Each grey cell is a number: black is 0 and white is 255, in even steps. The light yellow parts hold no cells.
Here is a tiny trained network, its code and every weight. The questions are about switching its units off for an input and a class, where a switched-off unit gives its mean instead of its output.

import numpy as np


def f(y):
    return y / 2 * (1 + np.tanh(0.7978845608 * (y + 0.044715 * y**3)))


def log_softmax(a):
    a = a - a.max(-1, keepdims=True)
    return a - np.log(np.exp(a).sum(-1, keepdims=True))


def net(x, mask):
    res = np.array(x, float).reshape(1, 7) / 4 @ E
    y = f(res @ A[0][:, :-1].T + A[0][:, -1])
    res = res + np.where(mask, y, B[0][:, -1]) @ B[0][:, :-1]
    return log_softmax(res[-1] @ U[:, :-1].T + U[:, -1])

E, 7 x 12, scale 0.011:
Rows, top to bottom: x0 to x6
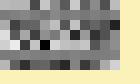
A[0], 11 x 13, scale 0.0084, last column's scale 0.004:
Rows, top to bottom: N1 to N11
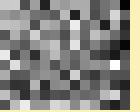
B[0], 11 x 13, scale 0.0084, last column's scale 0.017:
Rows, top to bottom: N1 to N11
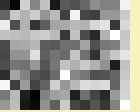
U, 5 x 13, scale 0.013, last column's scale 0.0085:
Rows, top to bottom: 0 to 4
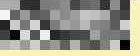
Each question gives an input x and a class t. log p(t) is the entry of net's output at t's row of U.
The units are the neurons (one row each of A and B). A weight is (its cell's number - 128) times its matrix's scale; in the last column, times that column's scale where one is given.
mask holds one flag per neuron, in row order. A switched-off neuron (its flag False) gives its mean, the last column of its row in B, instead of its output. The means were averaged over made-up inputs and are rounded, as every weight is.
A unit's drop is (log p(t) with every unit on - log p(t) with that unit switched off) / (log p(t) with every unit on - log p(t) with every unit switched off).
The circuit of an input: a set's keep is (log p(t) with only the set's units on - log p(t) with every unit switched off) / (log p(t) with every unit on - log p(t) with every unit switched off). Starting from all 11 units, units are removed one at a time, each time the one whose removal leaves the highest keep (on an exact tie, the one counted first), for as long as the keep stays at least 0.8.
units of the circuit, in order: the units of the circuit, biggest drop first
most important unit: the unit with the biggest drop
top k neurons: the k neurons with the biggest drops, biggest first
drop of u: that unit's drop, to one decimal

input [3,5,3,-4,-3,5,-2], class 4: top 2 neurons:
N1, N9
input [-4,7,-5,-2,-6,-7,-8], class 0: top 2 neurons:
N11, N1
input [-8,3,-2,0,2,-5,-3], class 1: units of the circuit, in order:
N9
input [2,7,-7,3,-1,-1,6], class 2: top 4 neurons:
N7, N11, N2, N4
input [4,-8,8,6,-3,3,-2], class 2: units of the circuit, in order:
N6, N8, N4
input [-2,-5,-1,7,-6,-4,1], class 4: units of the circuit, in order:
N1, N2
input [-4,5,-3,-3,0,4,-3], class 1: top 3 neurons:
N10, N6, N9
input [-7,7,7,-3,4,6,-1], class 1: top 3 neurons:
N9, N2, N7
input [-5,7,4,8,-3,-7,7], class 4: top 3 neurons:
N6, N11, N2
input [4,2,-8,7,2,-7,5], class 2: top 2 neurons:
N7, N2
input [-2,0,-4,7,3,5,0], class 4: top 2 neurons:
N2, N8
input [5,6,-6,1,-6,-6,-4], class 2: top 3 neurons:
N1, N7, N9
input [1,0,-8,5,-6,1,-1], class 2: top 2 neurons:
N7, N1
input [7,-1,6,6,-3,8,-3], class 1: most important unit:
N3
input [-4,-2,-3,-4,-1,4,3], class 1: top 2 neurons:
N11, N6
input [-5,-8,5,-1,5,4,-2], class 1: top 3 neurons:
N9, N2, N7
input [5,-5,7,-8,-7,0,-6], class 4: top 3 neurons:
N4, N1, N5
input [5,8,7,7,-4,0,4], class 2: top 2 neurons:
N6, N8
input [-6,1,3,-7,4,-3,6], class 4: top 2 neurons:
N4, N11
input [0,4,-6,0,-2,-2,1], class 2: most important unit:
N1
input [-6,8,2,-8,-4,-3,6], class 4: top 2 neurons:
N4, N11
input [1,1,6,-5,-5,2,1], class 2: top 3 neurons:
N1, N8, N5
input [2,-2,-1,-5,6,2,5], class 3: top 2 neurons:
N1, N11
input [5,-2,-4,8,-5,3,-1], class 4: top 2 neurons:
N2, N1
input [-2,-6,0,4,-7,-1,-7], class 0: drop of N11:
0.7
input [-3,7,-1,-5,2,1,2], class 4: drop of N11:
0.2
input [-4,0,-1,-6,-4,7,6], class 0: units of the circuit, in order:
N10
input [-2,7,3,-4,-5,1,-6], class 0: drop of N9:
0.0
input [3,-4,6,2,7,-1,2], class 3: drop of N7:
0.1
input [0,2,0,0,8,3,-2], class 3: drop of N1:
0.7
